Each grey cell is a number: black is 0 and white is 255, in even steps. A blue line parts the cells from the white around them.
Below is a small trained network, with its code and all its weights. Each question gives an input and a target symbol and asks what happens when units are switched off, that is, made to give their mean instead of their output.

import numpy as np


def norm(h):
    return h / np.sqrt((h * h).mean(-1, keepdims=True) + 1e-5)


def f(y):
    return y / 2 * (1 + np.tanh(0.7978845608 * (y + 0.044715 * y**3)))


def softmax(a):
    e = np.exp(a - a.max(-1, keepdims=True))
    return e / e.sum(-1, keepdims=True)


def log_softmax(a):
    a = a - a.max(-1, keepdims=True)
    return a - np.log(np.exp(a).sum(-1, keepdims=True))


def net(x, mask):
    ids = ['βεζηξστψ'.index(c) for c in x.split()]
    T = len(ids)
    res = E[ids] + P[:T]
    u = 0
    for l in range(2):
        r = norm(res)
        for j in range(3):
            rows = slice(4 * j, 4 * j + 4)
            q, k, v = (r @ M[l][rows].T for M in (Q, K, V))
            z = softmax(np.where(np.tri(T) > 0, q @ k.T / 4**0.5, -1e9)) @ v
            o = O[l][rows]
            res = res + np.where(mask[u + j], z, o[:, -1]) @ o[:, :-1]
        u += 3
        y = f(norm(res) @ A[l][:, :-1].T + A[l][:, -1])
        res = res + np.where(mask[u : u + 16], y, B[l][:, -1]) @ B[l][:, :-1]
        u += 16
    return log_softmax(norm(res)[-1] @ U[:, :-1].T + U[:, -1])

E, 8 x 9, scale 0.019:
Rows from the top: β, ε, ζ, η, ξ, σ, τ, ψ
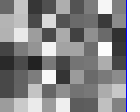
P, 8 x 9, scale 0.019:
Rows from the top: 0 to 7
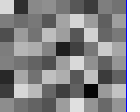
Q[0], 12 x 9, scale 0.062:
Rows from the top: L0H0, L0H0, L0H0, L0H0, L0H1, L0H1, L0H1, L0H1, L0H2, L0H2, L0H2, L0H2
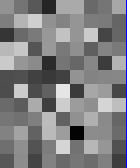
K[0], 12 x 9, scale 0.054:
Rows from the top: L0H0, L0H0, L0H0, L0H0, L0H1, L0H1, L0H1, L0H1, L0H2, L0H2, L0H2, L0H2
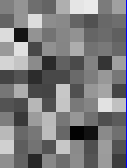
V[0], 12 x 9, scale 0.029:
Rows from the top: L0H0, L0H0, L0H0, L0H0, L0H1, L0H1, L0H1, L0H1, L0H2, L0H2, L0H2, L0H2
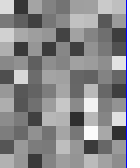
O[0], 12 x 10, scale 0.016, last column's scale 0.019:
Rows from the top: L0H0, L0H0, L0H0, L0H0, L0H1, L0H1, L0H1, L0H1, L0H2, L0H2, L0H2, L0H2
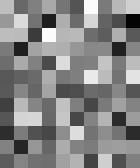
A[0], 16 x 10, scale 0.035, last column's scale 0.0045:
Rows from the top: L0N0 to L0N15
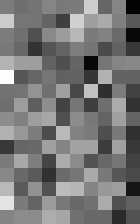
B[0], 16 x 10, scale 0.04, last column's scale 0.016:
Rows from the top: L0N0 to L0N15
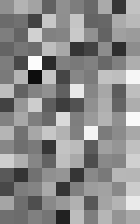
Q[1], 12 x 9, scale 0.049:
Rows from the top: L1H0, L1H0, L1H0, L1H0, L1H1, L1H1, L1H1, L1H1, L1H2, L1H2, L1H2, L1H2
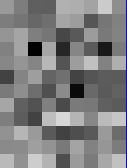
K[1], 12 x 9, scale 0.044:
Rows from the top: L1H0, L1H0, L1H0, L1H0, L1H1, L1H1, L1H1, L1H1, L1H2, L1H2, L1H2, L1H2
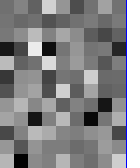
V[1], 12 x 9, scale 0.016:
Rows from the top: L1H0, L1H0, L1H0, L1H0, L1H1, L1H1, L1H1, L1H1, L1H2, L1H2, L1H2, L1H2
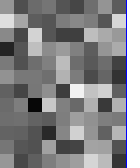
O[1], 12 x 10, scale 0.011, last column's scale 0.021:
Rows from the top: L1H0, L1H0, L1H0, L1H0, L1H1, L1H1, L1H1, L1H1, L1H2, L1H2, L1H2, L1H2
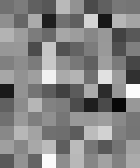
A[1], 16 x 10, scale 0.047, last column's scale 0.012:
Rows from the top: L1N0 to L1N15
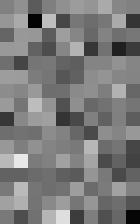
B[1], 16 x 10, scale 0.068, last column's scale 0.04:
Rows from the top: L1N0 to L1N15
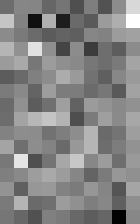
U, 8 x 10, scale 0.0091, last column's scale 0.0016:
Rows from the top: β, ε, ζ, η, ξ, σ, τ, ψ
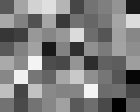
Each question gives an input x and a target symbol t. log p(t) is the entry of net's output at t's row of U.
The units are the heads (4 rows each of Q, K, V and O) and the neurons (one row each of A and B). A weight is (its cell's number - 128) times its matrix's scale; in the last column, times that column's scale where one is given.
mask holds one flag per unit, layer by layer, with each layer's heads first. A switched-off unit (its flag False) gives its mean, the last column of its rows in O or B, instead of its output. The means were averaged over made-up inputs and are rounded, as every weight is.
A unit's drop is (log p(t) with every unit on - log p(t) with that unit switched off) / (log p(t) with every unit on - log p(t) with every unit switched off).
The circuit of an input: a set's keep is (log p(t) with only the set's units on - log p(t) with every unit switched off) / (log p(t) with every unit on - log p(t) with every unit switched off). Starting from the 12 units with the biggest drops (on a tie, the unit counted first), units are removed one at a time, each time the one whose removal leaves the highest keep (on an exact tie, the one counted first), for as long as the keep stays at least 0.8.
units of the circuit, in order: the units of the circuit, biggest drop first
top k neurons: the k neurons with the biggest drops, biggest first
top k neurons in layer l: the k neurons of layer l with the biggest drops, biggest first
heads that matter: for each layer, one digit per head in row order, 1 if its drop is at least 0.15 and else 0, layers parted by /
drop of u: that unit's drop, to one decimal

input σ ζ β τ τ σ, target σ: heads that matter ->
001 / 000
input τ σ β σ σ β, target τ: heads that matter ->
100 / 000
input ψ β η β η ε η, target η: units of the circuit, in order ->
[L0H0 L0N4 L1N1]
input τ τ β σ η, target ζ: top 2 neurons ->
[L1N1 L0N10]
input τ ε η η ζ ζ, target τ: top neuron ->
[L0N6]
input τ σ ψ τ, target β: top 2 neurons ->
[L0N4 L0N5]
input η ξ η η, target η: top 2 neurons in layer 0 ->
[L0N10 L0N8]
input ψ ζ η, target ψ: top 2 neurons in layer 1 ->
[L1N15 L1N1]
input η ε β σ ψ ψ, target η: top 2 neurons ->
[L0N10 L1N1]
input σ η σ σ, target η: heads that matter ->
011 / 000
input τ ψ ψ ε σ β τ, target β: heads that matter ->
101 / 000
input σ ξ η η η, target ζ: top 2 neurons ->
[L1N1 L0N5]
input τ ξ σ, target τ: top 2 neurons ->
[L0N6 L1N1]
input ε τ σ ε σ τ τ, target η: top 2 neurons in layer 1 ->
[L1N2 L1N1]
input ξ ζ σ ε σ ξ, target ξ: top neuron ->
[L1N3]
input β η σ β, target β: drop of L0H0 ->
1.3
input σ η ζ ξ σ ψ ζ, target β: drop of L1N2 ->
-0.1
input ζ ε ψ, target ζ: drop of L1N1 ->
0.4
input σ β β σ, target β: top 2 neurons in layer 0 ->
[L0N4 L0N7]
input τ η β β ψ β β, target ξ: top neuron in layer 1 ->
[L1N3]
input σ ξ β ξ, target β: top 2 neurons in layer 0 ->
[L0N5 L0N4]
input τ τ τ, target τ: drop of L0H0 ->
0.5
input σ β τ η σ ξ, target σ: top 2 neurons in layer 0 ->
[L0N5 L0N0]
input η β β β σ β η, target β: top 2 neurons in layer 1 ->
[L1N8 L1N1]
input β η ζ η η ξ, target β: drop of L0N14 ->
0.0
